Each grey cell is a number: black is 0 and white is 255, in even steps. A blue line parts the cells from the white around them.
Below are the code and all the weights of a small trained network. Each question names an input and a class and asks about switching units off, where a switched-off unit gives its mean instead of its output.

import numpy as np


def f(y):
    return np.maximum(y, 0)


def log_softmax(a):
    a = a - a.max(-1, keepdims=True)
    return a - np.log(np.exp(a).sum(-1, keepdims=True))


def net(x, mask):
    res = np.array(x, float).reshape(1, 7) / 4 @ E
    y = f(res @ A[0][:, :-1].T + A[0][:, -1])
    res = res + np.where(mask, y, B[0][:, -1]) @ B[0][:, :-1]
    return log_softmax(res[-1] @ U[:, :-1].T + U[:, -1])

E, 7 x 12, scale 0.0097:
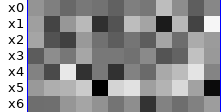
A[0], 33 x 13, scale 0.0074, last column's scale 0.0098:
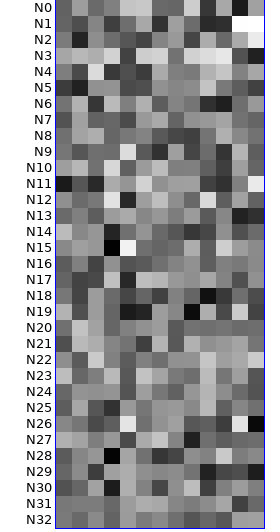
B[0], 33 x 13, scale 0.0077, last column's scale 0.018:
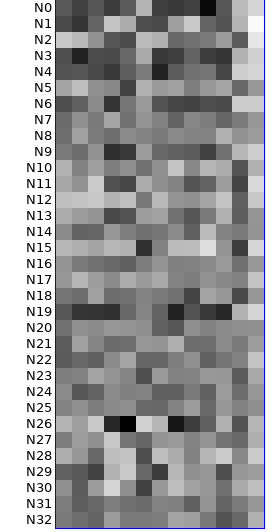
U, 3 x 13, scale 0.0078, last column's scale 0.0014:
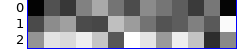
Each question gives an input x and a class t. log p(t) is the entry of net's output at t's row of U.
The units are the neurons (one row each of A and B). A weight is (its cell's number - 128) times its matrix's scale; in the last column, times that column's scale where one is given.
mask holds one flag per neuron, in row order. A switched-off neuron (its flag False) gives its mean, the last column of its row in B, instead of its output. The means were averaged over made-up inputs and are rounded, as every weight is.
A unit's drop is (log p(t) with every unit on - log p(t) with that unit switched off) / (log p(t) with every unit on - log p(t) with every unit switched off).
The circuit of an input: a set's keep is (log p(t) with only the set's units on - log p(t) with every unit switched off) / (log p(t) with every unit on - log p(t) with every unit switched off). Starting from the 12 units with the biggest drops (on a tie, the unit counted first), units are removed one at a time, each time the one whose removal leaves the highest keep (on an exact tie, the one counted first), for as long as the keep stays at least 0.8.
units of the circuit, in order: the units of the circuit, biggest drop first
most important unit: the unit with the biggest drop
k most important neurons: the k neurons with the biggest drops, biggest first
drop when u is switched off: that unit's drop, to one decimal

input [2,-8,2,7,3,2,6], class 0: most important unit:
N0
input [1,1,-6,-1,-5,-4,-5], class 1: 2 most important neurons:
N26, N11
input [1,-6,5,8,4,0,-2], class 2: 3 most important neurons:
N15, N28, N19
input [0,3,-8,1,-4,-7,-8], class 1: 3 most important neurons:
N26, N11, N9
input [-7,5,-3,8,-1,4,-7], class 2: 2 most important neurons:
N12, N0
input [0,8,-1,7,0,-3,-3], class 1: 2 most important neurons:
N2, N26
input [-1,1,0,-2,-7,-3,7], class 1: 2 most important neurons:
N11, N26
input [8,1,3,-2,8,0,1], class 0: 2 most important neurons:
N4, N12
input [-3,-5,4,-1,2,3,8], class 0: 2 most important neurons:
N2, N26
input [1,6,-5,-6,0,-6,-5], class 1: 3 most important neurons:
N26, N2, N9
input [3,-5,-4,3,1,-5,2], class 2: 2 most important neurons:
N15, N28
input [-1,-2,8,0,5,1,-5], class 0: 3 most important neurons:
N4, N12, N11
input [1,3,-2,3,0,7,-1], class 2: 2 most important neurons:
N12, N0
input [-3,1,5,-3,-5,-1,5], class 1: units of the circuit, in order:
N11
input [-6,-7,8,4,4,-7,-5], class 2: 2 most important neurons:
N15, N28
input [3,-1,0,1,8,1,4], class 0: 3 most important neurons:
N4, N12, N22
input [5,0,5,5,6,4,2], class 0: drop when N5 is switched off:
-0.1
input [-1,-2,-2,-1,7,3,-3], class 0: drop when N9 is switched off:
0.0
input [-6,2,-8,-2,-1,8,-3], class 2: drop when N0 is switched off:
0.1
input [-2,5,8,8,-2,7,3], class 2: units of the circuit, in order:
N12
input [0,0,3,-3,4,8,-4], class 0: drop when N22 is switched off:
0.3
